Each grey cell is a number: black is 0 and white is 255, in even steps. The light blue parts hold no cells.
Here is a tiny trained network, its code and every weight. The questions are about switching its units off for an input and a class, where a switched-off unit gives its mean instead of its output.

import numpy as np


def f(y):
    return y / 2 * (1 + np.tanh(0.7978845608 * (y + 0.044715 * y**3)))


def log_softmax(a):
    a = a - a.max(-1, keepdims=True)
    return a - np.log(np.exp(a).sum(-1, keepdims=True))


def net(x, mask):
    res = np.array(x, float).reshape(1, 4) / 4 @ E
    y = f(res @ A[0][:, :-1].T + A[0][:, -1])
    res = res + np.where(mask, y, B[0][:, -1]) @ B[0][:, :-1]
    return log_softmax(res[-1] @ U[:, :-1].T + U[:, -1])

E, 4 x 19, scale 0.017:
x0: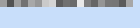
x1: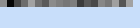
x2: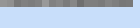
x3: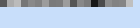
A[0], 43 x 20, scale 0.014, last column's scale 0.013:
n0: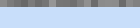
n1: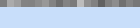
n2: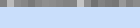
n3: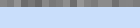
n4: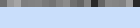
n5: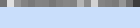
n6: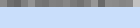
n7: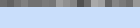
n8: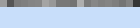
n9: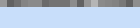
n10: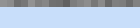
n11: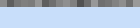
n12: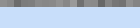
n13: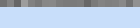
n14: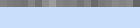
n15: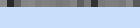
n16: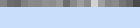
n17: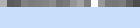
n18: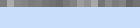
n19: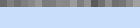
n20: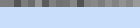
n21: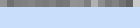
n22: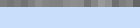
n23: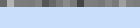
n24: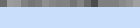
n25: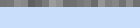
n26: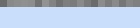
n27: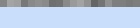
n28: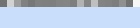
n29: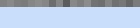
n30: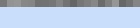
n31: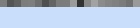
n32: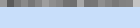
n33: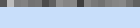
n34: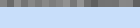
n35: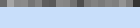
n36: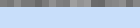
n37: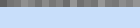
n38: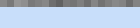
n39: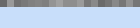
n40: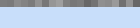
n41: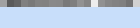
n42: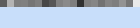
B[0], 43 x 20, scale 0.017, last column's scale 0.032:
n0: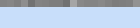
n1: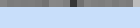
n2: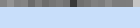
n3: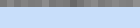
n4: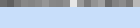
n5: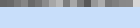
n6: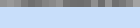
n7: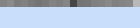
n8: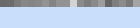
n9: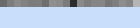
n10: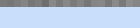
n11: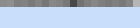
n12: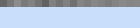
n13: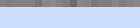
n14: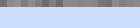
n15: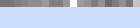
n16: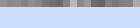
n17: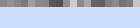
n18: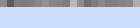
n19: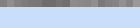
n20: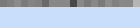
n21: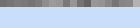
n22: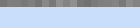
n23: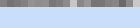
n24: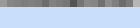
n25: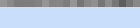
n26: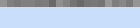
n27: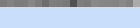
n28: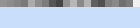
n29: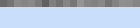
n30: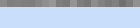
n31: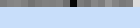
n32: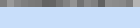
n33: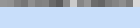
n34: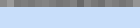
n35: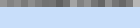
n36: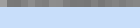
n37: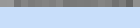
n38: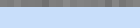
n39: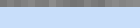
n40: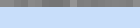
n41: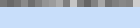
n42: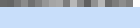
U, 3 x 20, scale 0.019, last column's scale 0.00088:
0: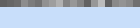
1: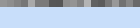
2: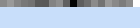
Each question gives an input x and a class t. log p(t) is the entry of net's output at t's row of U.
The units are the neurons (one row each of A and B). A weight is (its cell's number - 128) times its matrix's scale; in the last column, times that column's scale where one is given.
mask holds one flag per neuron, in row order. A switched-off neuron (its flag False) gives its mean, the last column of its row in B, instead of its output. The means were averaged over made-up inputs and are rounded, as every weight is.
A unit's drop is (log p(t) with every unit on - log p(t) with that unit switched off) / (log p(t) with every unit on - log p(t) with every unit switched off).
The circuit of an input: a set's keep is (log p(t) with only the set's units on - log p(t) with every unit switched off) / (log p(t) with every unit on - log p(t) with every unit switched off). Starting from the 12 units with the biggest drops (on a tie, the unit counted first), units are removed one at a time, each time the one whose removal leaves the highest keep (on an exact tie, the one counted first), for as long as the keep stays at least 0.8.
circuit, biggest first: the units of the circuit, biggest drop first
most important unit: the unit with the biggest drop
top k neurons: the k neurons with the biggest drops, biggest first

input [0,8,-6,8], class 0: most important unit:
n28
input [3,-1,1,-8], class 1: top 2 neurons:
(n17; n42)
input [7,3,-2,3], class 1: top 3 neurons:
(n42; n5; n41)
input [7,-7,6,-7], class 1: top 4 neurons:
(n17; n28; n42; n16)
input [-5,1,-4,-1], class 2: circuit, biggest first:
(n31; n15)
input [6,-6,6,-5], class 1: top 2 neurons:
(n28; n17)
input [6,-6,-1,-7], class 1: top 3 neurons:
(n17; n28; n42)
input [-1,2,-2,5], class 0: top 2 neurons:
(n28; n17)
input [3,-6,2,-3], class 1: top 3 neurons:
(n28; n42; n17)
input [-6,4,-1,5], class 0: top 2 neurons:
(n42; n28)
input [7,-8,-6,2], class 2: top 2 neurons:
(n2; n1)
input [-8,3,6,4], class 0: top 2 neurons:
(n42; n28)
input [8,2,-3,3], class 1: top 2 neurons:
(n42; n5)
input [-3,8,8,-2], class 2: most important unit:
n31
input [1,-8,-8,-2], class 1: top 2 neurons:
(n28; n42)
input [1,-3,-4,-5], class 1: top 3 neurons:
(n42; n17; n28)
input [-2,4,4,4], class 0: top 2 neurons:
(n28; n17)
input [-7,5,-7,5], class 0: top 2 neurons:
(n42; n28)
